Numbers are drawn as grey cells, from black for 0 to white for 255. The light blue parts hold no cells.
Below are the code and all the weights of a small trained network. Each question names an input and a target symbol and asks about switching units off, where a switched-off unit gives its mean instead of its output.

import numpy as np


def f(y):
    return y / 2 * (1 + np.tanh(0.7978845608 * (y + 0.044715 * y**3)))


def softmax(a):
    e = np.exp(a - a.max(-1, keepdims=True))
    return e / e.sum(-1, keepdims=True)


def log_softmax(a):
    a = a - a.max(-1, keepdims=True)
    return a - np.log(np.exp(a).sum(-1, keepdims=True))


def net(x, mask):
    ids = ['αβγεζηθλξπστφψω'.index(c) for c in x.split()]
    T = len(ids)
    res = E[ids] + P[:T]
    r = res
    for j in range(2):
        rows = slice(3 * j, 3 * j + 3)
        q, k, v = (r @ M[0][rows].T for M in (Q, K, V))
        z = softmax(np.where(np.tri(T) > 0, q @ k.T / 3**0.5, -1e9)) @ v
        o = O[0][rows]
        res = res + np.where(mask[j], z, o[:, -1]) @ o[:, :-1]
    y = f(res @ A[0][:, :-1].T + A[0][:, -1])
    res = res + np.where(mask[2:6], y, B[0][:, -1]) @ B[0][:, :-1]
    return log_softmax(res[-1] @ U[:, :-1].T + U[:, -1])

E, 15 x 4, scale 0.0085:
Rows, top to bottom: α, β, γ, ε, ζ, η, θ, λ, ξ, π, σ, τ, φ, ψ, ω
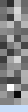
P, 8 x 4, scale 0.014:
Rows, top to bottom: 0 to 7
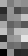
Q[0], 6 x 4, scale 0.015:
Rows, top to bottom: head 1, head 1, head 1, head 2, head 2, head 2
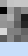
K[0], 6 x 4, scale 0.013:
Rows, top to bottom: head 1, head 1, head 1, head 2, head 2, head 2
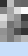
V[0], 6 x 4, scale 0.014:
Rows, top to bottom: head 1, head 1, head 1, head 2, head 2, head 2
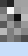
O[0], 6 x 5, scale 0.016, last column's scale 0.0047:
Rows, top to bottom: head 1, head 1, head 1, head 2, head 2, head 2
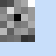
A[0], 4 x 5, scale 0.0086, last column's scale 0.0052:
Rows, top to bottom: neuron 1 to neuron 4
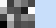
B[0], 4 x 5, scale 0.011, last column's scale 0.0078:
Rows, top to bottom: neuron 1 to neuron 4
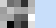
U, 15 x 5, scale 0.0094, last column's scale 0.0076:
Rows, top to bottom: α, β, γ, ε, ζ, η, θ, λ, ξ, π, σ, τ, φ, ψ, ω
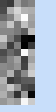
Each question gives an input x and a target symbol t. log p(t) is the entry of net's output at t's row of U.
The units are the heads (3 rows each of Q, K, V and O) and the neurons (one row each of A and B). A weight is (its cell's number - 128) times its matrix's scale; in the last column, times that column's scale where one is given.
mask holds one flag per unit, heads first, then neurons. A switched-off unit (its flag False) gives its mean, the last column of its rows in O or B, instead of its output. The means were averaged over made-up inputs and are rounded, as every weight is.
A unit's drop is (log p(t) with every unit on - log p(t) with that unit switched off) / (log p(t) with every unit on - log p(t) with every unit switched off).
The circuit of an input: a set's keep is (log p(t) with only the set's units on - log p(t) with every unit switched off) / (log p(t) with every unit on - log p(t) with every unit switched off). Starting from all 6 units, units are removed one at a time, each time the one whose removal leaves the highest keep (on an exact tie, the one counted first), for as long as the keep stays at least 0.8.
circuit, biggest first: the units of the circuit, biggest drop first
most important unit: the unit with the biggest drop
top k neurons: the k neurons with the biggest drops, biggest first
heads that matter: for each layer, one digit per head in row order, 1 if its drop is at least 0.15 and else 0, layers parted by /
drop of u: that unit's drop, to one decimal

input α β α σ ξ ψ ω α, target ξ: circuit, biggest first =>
[head 1]
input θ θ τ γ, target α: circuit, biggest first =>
[head 1; neuron 3]
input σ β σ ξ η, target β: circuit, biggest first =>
[head 1; neuron 4]
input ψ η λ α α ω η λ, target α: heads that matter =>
11
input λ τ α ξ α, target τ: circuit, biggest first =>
[head 2; head 1; neuron 4]
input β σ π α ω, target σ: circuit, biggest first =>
[head 2; head 1]
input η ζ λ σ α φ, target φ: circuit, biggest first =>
[head 1; neuron 3]
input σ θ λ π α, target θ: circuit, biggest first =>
[head 2; neuron 4]
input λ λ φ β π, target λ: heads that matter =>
10
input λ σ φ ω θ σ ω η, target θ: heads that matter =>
10
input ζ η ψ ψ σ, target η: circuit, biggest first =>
[head 2; neuron 4; head 1]
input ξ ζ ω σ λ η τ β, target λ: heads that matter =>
11
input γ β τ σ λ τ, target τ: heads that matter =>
11
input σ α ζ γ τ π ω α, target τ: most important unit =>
neuron 4
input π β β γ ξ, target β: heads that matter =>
10
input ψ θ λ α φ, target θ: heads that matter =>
01
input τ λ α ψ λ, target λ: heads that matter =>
10
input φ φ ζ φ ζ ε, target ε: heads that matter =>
10
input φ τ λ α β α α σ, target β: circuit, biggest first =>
[head 2; head 1; neuron 4]
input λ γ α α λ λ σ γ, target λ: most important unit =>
head 2
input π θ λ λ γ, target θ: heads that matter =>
01
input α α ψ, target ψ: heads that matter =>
11
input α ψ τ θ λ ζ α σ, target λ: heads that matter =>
11
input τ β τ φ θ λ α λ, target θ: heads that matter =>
10
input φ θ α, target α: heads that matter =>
11
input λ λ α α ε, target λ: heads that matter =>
10
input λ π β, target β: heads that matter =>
10
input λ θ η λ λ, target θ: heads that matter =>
01
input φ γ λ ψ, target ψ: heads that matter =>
10
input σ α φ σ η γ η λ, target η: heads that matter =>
10
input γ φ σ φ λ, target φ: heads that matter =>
11
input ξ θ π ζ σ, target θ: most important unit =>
head 2
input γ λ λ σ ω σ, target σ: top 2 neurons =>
[neuron 3; neuron 4]
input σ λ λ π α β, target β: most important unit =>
head 1
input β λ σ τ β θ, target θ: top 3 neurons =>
[neuron 4; neuron 3; neuron 2]
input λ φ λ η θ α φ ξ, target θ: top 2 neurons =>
[neuron 4; neuron 2]
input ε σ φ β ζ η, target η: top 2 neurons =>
[neuron 4; neuron 3]
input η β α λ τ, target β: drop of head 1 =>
0.6
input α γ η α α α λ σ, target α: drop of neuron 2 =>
0.1
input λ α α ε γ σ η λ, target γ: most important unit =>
head 2
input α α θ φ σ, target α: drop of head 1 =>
0.6
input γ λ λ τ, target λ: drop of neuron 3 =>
0.2
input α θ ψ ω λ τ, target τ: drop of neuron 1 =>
0.0
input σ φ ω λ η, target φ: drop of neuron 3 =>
0.1
